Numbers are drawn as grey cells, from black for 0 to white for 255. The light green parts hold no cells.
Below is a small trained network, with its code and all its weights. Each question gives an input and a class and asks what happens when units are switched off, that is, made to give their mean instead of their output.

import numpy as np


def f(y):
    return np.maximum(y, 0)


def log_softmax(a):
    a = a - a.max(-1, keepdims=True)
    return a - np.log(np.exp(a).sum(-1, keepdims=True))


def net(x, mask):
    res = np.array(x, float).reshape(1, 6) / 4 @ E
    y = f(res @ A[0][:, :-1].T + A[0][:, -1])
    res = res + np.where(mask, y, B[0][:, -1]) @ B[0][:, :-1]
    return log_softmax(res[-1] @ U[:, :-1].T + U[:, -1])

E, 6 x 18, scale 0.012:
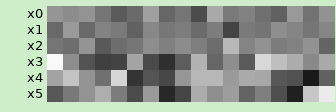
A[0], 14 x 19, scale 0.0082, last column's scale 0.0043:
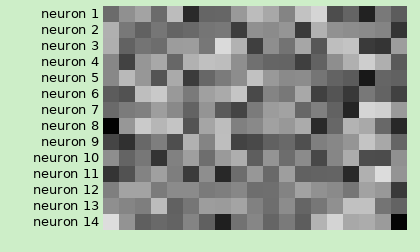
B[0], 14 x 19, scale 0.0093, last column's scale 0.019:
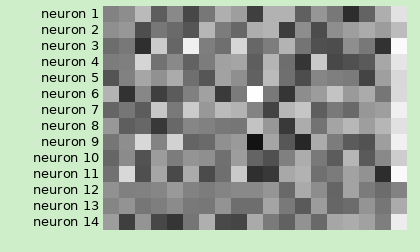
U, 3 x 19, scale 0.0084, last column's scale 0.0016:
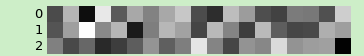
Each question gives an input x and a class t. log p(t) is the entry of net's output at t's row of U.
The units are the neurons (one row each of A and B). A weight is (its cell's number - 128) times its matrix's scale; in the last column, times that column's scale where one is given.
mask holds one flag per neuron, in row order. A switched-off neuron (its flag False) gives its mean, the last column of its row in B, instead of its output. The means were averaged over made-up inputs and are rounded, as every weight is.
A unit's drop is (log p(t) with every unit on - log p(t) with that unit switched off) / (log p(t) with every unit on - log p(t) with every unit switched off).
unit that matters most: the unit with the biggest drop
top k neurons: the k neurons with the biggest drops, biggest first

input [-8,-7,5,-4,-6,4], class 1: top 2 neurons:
[neuron 9; neuron 4]
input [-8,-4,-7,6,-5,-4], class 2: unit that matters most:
neuron 14
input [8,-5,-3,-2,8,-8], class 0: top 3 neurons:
[neuron 3; neuron 10; neuron 9]
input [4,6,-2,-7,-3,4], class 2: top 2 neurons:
[neuron 6; neuron 8]
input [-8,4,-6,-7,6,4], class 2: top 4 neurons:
[neuron 6; neuron 8; neuron 9; neuron 4]
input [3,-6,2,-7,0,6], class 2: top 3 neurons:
[neuron 6; neuron 8; neuron 3]
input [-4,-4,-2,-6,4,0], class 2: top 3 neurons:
[neuron 6; neuron 8; neuron 9]
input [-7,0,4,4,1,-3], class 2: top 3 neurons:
[neuron 11; neuron 7; neuron 14]
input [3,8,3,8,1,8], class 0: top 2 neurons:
[neuron 11; neuron 7]
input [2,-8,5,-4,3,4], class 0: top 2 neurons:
[neuron 11; neuron 14]
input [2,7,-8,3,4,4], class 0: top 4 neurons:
[neuron 9; neuron 4; neuron 11; neuron 7]
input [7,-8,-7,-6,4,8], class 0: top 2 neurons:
[neuron 11; neuron 7]
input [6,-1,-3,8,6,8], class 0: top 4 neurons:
[neuron 11; neuron 7; neuron 6; neuron 8]
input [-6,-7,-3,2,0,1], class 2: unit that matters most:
neuron 3
